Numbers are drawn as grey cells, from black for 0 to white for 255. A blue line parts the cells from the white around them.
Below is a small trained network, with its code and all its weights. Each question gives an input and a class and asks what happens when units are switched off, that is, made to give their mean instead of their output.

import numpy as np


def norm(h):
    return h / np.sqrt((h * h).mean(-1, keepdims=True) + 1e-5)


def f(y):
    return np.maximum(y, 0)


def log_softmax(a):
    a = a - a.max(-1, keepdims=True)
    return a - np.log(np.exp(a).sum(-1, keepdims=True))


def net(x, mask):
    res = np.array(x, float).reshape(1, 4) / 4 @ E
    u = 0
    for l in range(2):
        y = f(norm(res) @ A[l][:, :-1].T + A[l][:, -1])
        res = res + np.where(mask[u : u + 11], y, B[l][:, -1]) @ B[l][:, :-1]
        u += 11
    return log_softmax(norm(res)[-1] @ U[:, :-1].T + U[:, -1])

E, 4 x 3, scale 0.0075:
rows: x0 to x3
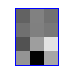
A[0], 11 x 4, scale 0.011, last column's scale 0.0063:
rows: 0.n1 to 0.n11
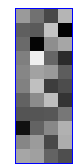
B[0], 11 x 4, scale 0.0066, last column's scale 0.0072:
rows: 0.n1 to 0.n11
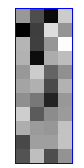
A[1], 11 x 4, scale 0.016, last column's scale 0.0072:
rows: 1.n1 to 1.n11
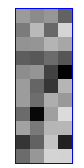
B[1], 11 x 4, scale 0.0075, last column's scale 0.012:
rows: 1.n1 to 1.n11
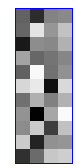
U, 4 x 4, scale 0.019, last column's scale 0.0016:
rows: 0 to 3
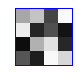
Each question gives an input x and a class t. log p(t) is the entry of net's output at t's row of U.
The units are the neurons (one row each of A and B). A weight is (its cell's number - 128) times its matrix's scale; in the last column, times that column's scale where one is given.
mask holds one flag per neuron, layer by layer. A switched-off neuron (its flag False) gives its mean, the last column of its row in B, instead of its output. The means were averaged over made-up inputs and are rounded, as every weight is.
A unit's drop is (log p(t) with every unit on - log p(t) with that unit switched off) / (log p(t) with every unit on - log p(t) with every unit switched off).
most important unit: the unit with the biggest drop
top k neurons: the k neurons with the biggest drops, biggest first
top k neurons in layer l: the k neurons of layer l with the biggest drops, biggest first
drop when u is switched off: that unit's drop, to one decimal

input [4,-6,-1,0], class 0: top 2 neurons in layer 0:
(0.n4; 0.n3)
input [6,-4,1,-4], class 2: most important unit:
0.n1
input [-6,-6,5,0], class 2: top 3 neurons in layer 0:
(0.n4; 0.n3; 0.n5)
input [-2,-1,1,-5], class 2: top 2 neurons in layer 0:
(0.n1; 0.n10)
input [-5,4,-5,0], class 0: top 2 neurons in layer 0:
(0.n4; 0.n3)
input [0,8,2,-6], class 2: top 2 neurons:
(0.n1; 1.n6)
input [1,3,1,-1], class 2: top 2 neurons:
(0.n1; 0.n3)
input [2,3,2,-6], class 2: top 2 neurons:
(0.n1; 1.n6)
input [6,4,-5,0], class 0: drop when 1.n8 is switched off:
0.2
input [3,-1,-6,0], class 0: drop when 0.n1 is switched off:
-0.1
